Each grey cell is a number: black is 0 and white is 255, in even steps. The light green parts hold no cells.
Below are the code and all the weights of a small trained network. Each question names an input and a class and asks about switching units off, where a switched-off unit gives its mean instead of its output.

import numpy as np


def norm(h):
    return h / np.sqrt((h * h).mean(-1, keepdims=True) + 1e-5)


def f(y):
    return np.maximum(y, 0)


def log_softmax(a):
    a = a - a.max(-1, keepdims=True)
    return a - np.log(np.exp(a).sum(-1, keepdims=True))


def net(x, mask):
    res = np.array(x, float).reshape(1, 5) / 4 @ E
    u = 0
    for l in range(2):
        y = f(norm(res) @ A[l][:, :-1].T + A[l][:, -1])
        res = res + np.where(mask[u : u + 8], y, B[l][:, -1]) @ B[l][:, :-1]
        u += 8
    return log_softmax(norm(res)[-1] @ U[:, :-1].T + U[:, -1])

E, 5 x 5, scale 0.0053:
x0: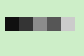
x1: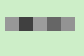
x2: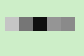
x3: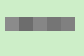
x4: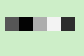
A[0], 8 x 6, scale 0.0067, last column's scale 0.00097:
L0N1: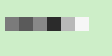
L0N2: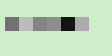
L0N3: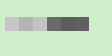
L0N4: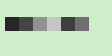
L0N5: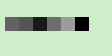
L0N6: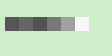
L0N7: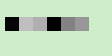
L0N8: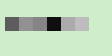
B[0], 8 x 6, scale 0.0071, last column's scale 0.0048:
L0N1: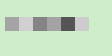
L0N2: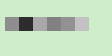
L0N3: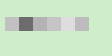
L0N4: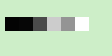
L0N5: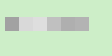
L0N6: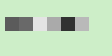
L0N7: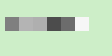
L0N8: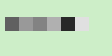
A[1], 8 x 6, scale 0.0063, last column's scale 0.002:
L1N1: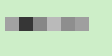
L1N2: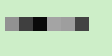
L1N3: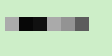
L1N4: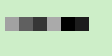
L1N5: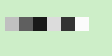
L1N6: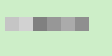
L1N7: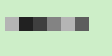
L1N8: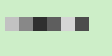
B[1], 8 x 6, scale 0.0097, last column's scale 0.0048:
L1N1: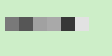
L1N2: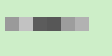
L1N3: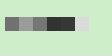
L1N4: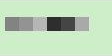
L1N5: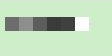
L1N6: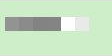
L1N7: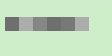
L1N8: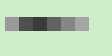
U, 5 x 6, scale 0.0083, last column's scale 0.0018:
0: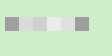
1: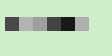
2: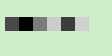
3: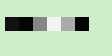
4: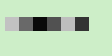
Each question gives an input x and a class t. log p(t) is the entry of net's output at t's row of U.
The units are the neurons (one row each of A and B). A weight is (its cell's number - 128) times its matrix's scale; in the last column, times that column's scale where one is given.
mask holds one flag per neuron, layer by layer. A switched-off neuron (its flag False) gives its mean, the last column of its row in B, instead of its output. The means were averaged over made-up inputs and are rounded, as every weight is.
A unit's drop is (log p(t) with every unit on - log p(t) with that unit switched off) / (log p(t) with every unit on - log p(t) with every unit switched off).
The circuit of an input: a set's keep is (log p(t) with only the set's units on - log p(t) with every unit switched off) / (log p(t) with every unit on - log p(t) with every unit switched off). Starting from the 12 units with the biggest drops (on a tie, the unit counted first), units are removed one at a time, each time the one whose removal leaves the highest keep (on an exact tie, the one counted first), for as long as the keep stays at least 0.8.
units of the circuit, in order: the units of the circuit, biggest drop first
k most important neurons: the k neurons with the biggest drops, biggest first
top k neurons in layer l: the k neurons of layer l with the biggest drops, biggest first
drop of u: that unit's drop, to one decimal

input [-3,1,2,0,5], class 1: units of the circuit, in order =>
(L1N4)
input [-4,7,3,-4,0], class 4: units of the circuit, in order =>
(L0N8 L0N6)
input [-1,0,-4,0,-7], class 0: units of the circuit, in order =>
(L1N5 L1N3)
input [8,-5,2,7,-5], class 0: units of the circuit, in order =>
(L0N5 L1N5)
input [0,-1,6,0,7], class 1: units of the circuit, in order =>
(L1N5 L1N4)
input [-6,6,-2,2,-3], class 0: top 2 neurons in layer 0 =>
(L0N3 L0N4)
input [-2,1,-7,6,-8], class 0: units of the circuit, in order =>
(L0N3 L1N5)
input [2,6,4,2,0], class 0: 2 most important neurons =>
(L0N5 L0N4)
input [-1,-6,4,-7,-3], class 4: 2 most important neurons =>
(L1N8 L0N7)
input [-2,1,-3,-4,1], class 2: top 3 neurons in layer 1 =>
(L1N6 L1N1 L1N3)
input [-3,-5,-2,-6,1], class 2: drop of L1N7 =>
0.0
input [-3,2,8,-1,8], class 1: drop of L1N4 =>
0.1
